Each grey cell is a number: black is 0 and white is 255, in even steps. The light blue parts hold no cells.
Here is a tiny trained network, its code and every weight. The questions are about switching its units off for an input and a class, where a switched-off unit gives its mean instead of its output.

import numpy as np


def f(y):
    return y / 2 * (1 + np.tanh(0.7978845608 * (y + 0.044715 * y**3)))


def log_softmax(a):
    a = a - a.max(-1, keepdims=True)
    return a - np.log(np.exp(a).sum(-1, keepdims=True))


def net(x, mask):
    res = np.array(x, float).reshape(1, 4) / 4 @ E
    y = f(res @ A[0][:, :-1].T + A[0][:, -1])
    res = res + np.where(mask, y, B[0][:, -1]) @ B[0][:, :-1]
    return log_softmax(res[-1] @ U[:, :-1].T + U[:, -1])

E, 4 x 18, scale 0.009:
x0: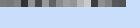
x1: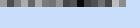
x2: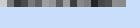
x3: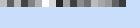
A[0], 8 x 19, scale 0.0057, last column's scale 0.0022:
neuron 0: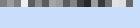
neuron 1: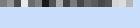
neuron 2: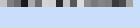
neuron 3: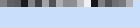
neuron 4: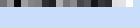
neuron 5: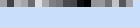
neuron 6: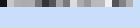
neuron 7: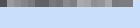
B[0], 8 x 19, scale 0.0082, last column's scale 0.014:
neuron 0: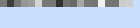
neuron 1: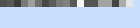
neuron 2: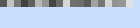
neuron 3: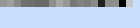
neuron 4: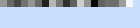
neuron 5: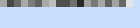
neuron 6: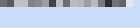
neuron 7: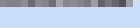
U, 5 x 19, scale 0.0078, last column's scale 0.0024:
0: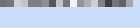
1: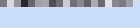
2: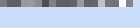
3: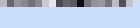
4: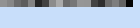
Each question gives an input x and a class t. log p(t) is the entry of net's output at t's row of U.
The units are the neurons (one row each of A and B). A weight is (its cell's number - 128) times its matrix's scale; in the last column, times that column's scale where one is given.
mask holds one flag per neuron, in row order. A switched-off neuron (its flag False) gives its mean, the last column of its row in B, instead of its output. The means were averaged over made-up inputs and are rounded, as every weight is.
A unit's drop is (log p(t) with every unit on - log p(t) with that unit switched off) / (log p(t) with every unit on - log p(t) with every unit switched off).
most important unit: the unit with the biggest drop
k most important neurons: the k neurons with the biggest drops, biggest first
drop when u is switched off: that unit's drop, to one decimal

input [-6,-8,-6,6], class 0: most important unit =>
neuron 6
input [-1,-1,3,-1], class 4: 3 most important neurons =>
neuron 0; neuron 2; neuron 1
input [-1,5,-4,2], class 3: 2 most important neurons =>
neuron 5; neuron 4
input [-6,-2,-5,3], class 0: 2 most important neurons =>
neuron 6; neuron 4
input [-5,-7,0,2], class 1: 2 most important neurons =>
neuron 2; neuron 5
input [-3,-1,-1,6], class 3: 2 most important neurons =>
neuron 5; neuron 1
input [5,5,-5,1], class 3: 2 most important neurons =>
neuron 6; neuron 1
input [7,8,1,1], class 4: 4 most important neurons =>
neuron 0; neuron 3; neuron 4; neuron 2
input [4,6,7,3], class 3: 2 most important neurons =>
neuron 1; neuron 5
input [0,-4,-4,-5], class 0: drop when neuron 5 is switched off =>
0.0
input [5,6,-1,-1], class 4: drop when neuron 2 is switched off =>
0.1
